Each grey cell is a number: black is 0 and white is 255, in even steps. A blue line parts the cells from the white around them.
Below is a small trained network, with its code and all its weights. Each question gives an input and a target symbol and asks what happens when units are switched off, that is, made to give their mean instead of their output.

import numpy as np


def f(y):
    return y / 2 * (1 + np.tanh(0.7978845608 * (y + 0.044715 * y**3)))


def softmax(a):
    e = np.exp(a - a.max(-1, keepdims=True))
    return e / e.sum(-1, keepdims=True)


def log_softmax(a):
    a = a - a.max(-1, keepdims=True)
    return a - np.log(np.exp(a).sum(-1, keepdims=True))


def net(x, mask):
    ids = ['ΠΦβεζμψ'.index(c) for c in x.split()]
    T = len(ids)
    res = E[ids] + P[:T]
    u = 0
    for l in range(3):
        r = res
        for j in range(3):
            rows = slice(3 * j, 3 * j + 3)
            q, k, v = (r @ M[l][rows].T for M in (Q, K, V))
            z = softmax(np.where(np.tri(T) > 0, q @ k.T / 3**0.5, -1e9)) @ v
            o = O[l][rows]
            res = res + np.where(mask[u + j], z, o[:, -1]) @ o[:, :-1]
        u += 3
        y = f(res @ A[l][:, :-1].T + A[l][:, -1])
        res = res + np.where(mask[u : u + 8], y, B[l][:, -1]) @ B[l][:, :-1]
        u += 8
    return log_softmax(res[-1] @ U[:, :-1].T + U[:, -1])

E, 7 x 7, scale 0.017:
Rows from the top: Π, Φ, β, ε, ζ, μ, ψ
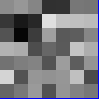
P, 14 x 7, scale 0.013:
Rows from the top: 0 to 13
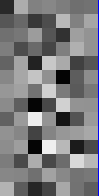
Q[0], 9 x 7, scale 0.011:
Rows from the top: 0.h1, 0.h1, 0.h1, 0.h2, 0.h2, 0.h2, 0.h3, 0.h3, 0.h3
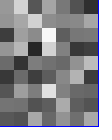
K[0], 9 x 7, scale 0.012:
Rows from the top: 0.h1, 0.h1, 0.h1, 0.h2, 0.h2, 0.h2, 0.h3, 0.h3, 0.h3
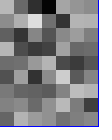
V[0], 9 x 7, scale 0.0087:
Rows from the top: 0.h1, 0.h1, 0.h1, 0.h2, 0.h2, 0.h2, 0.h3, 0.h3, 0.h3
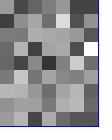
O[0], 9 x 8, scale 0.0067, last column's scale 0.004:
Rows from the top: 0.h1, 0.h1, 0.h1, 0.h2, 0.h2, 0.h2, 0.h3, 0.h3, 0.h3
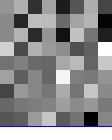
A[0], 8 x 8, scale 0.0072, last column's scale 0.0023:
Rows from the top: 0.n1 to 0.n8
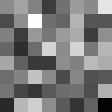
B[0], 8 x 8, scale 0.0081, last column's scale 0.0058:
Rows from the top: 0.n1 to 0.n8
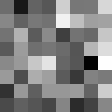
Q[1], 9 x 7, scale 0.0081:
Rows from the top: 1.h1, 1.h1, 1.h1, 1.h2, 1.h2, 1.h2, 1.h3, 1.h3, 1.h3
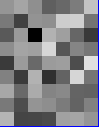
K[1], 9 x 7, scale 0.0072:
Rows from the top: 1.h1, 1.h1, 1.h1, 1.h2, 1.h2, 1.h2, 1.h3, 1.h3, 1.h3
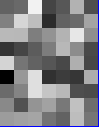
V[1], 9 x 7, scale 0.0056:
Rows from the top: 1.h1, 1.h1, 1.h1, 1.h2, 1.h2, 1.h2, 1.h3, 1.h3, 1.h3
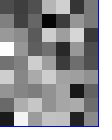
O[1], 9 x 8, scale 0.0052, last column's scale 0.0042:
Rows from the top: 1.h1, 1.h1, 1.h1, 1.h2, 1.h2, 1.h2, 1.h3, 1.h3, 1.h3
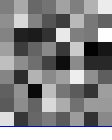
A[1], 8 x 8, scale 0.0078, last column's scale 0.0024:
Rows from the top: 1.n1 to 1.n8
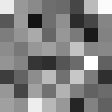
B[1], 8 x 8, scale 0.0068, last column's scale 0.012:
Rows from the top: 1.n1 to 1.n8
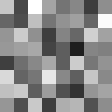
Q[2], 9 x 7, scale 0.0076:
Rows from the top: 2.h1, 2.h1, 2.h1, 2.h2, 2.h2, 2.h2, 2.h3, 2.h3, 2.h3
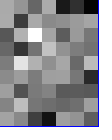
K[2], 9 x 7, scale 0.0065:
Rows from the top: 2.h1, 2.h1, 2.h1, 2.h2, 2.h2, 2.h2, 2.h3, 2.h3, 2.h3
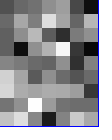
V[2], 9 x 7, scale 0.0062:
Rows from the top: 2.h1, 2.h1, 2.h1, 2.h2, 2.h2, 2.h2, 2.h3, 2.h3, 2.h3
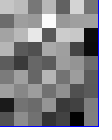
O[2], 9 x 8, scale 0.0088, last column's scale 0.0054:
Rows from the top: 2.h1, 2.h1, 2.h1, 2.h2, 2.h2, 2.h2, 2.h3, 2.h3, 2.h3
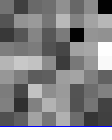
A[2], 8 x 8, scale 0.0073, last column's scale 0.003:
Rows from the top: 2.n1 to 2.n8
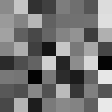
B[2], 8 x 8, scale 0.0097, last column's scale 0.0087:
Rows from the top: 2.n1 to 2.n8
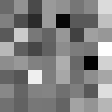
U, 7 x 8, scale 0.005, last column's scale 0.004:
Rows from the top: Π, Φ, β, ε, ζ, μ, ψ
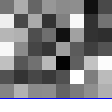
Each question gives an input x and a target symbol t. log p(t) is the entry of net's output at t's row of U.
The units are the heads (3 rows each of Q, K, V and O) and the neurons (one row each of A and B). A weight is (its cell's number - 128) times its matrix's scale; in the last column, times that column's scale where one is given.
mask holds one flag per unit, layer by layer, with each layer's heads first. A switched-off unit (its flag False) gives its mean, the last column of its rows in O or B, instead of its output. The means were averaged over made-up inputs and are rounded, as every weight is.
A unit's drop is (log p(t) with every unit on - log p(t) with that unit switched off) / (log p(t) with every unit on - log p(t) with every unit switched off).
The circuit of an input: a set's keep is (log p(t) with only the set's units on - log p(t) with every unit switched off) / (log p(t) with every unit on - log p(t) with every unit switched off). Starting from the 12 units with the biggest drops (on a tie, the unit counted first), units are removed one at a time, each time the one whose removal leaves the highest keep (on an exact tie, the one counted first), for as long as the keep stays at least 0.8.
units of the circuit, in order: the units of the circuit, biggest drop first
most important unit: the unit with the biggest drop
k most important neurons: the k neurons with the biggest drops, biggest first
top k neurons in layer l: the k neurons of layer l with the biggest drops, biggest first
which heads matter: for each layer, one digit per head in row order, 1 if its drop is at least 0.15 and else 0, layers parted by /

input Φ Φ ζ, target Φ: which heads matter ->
100 / 000 / 100
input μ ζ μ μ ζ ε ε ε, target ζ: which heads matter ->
110 / 000 / 000
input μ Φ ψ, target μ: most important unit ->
0.h2
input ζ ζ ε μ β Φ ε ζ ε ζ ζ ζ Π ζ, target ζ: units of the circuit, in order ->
0.h1, 2.n5
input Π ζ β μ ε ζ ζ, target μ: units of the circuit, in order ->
0.h2, 0.n5, 2.n8
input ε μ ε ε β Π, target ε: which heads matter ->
101 / 000 / 000
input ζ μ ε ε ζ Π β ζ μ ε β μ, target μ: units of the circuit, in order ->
0.h2, 2.n5
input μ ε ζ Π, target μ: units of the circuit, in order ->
0.h2, 0.n1, 1.n5
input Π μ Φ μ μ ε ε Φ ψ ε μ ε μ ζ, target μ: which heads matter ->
101 / 000 / 010
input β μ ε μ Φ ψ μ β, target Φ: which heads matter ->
100 / 010 / 010
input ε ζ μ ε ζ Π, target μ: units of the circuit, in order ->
0.h2, 0.n5, 1.n5
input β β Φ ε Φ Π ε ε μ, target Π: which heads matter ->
110 / 101 / 011
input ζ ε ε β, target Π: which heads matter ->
100 / 000 / 001
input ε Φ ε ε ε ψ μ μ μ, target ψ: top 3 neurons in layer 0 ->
0.n2, 0.n5, 0.n8
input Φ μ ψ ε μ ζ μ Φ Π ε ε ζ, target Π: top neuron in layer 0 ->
0.n8
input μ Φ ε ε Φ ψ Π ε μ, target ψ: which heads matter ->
110 / 110 / 010
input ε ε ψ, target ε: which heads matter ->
100 / 000 / 000
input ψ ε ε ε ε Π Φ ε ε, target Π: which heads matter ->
110 / 100 / 011
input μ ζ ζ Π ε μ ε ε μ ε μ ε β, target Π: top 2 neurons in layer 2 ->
2.n5, 2.n4
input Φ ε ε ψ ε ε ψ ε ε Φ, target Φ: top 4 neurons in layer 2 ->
2.n5, 2.n1, 2.n2, 2.n3
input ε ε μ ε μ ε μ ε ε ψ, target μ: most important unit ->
2.n5
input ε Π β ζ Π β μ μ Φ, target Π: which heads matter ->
000 / 000 / 001
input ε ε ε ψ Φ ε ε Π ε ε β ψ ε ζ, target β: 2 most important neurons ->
0.n7, 2.n2
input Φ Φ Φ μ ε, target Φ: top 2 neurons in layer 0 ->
0.n7, 0.n4
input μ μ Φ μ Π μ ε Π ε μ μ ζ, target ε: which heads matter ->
100 / 000 / 000
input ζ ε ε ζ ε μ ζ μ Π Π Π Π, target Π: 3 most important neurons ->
0.n8, 0.n2, 0.n5
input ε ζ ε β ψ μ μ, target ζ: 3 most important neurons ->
2.n5, 2.n2, 2.n4
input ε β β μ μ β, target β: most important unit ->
2.h1
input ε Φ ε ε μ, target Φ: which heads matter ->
111 / 010 / 100
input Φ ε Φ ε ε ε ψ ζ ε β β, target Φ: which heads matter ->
000 / 010 / 010
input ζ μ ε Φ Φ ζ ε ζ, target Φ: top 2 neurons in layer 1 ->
1.n8, 1.n2
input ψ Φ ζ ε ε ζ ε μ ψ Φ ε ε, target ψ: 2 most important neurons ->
0.n2, 2.n4
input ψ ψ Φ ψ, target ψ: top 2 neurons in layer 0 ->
0.n5, 0.n2
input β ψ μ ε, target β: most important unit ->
0.h3
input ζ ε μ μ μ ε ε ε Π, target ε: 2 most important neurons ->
0.n8, 0.n2
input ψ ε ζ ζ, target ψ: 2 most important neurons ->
0.n2, 2.n4
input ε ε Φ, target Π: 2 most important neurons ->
2.n5, 0.n4
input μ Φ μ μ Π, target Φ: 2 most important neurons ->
1.n1, 1.n8
